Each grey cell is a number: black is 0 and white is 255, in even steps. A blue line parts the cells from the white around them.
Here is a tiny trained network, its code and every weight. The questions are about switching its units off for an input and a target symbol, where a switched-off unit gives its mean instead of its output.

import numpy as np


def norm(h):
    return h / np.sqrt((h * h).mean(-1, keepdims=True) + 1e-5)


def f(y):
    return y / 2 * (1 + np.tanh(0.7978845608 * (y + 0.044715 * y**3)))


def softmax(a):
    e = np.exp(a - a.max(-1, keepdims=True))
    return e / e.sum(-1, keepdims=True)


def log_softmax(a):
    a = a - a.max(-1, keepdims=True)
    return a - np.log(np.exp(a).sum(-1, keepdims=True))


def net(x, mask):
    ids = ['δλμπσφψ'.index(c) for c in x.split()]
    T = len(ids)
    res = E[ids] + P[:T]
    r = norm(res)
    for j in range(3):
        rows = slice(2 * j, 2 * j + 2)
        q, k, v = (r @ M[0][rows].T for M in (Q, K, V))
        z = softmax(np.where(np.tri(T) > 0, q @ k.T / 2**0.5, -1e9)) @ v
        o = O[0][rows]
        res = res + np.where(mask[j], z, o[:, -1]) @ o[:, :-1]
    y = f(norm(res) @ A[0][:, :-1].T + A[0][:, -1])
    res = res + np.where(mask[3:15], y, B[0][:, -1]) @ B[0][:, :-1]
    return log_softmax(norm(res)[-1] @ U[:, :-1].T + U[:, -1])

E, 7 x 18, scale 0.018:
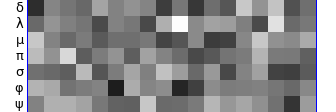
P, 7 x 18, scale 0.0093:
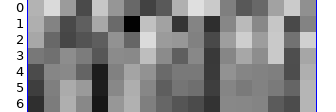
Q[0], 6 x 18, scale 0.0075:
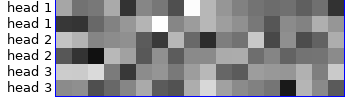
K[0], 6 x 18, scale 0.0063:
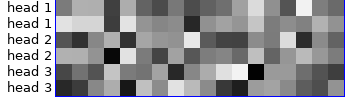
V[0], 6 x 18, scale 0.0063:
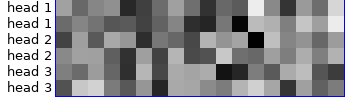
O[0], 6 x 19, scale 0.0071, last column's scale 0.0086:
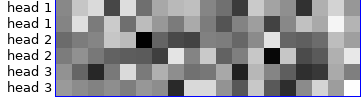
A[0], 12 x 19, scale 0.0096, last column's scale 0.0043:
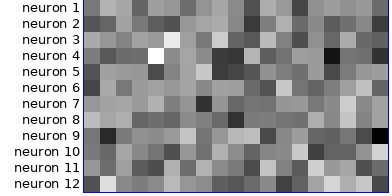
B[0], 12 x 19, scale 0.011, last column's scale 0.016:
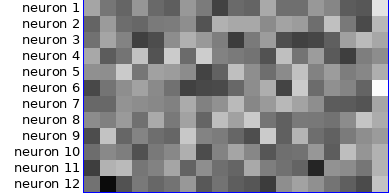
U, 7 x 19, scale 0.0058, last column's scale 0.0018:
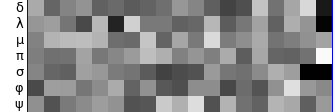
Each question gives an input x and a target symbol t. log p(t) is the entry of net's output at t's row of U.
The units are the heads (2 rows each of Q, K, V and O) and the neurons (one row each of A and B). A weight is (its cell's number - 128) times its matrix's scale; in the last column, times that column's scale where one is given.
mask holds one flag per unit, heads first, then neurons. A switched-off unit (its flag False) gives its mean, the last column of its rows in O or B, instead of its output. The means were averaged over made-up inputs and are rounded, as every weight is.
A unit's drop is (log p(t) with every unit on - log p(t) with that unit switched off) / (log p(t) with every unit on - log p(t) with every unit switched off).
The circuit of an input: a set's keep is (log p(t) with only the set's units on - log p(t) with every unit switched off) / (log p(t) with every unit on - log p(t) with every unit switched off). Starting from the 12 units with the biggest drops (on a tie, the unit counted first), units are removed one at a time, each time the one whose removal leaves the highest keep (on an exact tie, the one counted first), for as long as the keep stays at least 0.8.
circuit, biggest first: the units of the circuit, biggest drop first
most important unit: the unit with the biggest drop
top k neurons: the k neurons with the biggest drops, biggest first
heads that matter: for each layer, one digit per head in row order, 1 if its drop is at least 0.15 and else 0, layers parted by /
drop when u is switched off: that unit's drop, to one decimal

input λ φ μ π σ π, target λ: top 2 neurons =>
[neuron 9; neuron 6]
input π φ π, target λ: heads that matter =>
111
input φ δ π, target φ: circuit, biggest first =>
[neuron 11]
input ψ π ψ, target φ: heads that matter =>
011
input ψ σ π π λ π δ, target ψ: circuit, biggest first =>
[head 1; neuron 1; neuron 6; head 3]
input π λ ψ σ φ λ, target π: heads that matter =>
101
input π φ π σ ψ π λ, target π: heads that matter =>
111
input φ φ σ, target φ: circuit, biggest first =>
[neuron 11; head 3]
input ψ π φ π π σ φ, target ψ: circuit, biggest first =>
[head 3; neuron 1; head 1]
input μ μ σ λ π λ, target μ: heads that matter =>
111
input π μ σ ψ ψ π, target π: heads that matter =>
101
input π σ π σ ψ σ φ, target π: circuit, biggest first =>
[neuron 4; head 1; head 3]
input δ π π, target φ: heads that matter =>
010
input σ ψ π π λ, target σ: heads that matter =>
101
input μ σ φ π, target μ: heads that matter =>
101
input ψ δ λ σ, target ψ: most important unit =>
head 2
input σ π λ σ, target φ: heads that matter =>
110
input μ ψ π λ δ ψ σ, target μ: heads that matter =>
011
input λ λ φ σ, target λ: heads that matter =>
110
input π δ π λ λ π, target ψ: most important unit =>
neuron 2
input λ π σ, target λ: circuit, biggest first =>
[neuron 9; head 1; head 2; neuron 6]
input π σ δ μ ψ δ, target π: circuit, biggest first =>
[head 1; head 3; neuron 4; neuron 6]
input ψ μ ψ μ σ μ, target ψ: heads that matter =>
001
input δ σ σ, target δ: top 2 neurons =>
[neuron 6; neuron 2]
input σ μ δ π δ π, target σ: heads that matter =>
110
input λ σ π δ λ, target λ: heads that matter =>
111
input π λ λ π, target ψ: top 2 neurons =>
[neuron 9; neuron 2]
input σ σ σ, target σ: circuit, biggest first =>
[head 1]
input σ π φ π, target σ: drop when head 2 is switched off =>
0.2
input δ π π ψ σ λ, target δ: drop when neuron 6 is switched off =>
0.2
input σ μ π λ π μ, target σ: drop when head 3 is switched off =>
0.0
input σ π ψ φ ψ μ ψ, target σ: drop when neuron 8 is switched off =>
0.1
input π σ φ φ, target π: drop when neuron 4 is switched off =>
0.9
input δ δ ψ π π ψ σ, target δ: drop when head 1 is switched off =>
0.7
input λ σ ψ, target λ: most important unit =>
head 2
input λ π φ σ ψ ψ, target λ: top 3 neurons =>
[neuron 9; neuron 6; neuron 10]
